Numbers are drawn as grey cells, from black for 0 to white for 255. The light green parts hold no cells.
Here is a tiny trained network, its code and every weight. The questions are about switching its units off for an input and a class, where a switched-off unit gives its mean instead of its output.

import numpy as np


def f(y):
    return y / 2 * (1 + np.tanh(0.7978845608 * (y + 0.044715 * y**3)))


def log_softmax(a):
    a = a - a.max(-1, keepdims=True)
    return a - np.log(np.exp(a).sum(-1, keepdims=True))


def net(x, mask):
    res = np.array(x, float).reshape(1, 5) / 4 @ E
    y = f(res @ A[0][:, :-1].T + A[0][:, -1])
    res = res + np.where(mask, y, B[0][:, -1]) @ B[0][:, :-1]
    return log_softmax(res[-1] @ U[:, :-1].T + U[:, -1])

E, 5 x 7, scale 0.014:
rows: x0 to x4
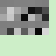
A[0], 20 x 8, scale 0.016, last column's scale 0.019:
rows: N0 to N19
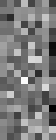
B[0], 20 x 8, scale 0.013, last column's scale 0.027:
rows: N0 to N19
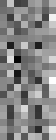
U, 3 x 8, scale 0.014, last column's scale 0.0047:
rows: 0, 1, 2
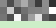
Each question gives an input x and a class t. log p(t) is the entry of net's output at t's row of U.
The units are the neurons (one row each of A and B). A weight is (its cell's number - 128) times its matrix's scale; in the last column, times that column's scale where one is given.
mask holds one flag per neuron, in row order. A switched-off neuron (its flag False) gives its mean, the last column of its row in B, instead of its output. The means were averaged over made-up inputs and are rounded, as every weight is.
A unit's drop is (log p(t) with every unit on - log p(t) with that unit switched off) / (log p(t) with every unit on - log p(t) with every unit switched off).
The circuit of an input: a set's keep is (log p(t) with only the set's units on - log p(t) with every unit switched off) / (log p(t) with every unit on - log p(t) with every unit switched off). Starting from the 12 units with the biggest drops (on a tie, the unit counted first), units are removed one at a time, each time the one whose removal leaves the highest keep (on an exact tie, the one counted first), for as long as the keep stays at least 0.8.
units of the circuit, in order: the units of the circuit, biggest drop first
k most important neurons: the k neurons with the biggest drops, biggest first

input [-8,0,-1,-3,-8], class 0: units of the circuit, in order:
(N16)
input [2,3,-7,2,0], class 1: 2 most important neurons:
(N0, N4)
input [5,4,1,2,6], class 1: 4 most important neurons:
(N10, N7, N18, N16)
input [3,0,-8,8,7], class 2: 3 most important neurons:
(N19, N2, N12)
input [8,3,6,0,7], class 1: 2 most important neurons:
(N10, N7)
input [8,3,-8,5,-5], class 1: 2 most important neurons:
(N0, N4)
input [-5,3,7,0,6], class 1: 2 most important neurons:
(N10, N7)
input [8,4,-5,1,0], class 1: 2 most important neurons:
(N0, N18)
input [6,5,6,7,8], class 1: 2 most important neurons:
(N10, N7)
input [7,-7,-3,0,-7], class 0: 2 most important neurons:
(N16, N18)
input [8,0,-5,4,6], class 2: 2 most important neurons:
(N19, N2)
